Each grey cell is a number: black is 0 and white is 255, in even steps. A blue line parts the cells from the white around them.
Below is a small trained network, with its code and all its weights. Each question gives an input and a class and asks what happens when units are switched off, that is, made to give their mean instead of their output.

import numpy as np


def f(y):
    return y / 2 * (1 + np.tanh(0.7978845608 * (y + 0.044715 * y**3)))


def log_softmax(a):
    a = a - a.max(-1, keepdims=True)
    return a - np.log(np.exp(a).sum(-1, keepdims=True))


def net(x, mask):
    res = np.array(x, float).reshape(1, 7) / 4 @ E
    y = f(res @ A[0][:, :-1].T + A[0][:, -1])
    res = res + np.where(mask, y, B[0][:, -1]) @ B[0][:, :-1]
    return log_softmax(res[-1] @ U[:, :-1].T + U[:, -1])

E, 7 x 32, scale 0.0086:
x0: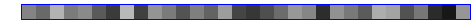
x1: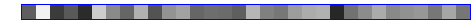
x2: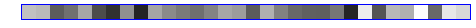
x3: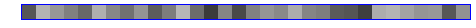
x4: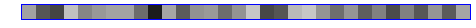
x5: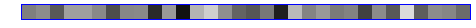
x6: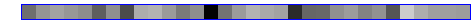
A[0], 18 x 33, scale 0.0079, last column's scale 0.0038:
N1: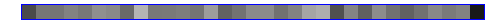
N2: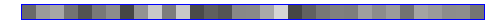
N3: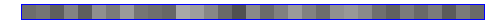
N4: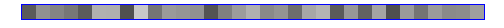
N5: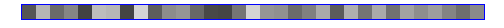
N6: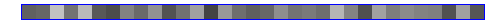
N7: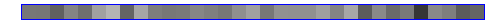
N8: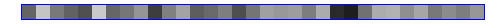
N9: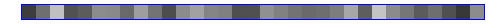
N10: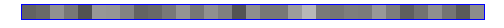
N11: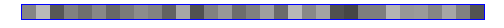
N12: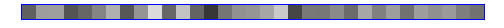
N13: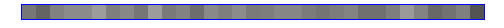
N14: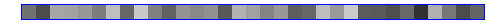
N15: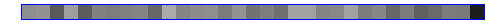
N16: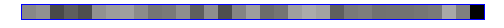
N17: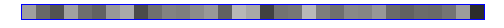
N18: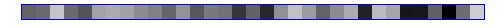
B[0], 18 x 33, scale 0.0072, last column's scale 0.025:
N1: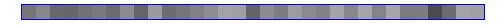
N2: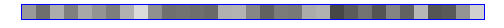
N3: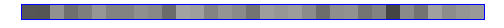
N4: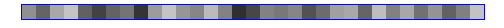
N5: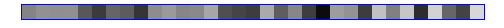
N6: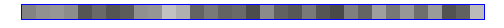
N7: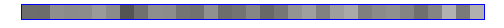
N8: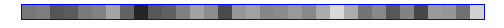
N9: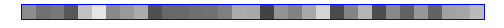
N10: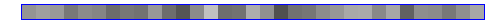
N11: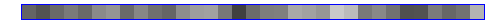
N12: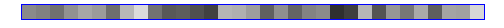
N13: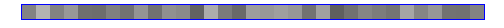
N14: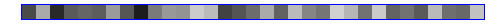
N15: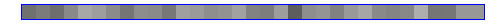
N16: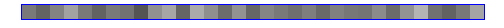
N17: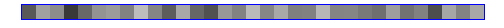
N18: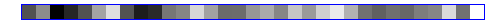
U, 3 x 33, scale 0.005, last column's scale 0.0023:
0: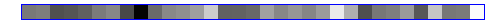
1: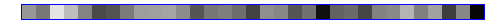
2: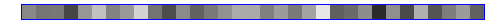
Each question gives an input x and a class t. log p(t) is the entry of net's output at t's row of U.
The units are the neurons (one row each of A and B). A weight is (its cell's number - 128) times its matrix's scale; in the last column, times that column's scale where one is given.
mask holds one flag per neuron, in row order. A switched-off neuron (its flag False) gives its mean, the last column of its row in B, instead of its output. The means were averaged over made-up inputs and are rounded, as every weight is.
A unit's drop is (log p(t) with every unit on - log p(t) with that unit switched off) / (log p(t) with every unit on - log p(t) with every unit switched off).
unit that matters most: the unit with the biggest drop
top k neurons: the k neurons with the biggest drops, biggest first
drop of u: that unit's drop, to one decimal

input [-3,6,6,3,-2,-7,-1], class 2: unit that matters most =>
N12
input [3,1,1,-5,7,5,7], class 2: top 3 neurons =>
(N5; N18; N14)
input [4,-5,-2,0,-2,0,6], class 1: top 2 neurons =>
(N6; N8)
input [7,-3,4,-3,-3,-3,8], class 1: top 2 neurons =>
(N6; N18)
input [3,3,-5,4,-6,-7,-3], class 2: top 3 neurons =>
(N12; N9; N2)
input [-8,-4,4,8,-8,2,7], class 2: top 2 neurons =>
(N12; N2)
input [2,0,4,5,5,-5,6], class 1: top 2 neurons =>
(N18; N9)
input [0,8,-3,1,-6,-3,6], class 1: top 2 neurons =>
(N5; N18)
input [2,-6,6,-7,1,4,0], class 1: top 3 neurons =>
(N18; N8; N14)
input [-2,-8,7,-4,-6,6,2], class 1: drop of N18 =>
0.5
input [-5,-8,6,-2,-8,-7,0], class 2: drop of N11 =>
0.0
